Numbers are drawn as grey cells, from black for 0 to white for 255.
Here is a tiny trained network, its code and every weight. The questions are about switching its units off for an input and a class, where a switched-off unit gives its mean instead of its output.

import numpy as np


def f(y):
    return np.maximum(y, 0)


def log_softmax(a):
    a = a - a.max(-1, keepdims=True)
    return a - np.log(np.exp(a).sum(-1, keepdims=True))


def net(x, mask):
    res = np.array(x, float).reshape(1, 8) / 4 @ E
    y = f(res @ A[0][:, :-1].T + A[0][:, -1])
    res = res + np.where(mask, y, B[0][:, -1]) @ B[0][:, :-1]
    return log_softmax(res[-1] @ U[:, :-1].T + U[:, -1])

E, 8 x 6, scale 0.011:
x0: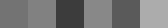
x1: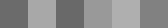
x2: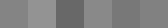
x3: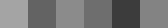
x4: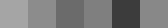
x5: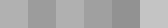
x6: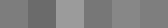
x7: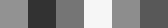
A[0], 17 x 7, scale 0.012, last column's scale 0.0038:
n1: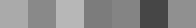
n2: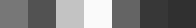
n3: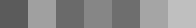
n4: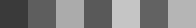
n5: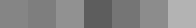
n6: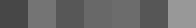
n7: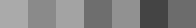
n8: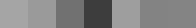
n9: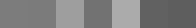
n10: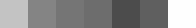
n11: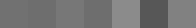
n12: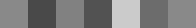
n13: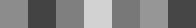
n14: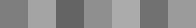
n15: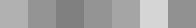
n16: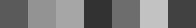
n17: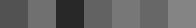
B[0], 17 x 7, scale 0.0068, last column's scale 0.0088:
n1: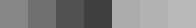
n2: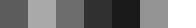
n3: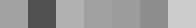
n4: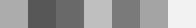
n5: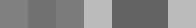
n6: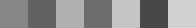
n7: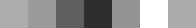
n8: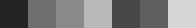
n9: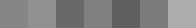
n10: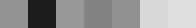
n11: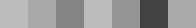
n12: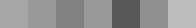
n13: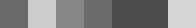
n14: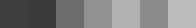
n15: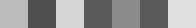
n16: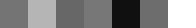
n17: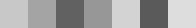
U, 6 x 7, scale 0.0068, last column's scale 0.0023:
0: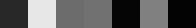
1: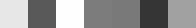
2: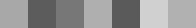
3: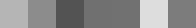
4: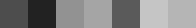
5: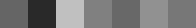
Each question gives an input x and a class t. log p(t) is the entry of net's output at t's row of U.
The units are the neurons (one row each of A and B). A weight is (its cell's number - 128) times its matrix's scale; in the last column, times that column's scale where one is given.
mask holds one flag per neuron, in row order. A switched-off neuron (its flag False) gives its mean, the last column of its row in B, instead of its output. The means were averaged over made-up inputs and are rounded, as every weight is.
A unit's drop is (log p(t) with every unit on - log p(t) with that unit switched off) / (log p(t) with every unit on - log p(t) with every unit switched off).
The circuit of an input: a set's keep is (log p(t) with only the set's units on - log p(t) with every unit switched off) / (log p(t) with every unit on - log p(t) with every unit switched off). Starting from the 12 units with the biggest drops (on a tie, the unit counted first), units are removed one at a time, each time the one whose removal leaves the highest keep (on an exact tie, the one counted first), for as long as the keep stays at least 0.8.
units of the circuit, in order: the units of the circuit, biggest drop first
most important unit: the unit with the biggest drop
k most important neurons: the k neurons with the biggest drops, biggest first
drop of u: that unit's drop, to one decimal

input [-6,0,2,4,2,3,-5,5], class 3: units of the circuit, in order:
[n1; n7; n2]
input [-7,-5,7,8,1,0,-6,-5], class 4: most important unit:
n10
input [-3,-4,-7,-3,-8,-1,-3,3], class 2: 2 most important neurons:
[n4; n12]
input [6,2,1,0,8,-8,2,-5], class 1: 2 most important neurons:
[n6; n17]
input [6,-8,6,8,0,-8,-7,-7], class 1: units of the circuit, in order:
[n6; n17]
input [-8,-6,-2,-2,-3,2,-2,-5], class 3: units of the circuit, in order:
[n7; n1]
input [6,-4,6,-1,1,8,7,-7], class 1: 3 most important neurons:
[n15; n2; n3]
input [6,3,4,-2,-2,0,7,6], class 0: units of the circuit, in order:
[n13; n2]
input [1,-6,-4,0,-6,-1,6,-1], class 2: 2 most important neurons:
[n4; n15]
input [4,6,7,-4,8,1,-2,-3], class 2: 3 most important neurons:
[n3; n2; n13]
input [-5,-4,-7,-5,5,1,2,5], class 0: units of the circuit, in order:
[n2; n13]
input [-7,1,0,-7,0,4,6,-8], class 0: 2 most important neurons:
[n16; n8]
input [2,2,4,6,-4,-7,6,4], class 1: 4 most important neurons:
[n6; n17; n11; n16]
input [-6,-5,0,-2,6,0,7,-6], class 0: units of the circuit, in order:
[n16]
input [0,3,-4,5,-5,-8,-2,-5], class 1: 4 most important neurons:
[n6; n17; n2; n11]
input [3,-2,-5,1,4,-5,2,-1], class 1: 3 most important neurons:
[n6; n17; n2]
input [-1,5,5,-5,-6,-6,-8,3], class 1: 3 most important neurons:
[n6; n17; n11]
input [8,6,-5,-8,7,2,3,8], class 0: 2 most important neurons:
[n13; n2]
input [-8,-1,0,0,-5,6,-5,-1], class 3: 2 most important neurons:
[n7; n1]
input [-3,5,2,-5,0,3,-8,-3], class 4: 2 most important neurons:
[n14; n17]
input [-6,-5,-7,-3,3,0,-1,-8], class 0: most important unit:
n16
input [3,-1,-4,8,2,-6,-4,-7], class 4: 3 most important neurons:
[n10; n2; n13]
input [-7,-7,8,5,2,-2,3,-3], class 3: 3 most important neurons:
[n7; n1; n15]
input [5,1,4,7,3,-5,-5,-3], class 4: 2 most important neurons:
[n10; n15]
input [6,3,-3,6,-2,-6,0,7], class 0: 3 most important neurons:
[n2; n13; n15]
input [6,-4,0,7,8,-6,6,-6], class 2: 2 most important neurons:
[n10; n17]
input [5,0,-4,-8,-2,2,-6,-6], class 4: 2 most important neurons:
[n3; n2]
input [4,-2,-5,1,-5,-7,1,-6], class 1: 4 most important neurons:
[n6; n17; n2; n11]
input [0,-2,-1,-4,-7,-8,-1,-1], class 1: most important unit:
n6
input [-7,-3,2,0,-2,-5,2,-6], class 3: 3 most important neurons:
[n7; n4; n1]
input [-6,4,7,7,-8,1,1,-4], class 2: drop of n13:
0.2
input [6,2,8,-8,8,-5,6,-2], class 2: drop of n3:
0.1
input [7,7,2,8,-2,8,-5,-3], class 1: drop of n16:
0.0
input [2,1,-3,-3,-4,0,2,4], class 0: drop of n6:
0.1
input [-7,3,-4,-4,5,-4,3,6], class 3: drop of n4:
0.2
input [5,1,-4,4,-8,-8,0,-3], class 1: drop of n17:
0.2
